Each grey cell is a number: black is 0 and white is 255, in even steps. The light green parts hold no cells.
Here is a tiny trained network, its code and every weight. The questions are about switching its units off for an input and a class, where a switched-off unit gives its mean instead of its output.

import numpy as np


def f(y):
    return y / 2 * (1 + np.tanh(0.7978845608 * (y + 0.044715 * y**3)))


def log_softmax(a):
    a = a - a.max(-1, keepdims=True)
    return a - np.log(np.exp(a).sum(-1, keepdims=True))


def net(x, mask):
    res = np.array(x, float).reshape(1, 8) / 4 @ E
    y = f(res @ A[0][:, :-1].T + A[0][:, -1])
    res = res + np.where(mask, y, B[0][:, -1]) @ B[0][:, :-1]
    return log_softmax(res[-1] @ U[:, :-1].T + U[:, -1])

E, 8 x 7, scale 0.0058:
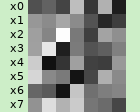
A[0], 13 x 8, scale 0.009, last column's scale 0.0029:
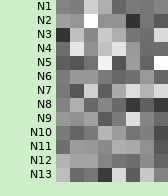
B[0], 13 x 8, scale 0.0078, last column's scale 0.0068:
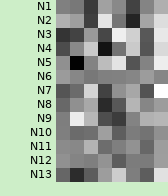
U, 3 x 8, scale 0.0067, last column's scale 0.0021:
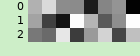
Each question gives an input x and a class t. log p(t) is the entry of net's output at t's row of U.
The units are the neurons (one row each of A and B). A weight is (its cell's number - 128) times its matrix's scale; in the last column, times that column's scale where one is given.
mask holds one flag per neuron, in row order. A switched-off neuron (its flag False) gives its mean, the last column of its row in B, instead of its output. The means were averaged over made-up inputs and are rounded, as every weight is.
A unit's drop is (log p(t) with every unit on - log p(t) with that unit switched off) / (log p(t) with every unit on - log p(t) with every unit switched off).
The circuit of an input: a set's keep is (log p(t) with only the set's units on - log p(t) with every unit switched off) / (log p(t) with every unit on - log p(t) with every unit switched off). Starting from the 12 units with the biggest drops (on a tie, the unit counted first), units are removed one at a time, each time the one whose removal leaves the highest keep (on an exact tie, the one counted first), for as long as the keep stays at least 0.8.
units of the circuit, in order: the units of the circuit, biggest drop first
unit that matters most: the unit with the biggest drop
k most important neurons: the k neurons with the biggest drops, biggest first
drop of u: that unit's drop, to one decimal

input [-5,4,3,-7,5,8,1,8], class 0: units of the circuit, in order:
[N5; N3]
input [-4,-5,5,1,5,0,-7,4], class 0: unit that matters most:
N5
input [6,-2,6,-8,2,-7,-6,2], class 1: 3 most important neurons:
[N2; N1; N5]
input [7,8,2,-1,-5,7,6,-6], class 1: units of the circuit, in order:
[N7; N4]
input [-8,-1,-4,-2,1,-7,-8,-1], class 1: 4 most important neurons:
[N2; N13; N9; N8]
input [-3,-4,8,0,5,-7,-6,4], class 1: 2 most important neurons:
[N2; N1]
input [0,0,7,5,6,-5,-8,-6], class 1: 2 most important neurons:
[N4; N9]
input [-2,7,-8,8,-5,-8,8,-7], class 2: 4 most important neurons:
[N3; N8; N4; N2]
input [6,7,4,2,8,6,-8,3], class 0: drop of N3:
0.1
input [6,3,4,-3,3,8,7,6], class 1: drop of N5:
0.2
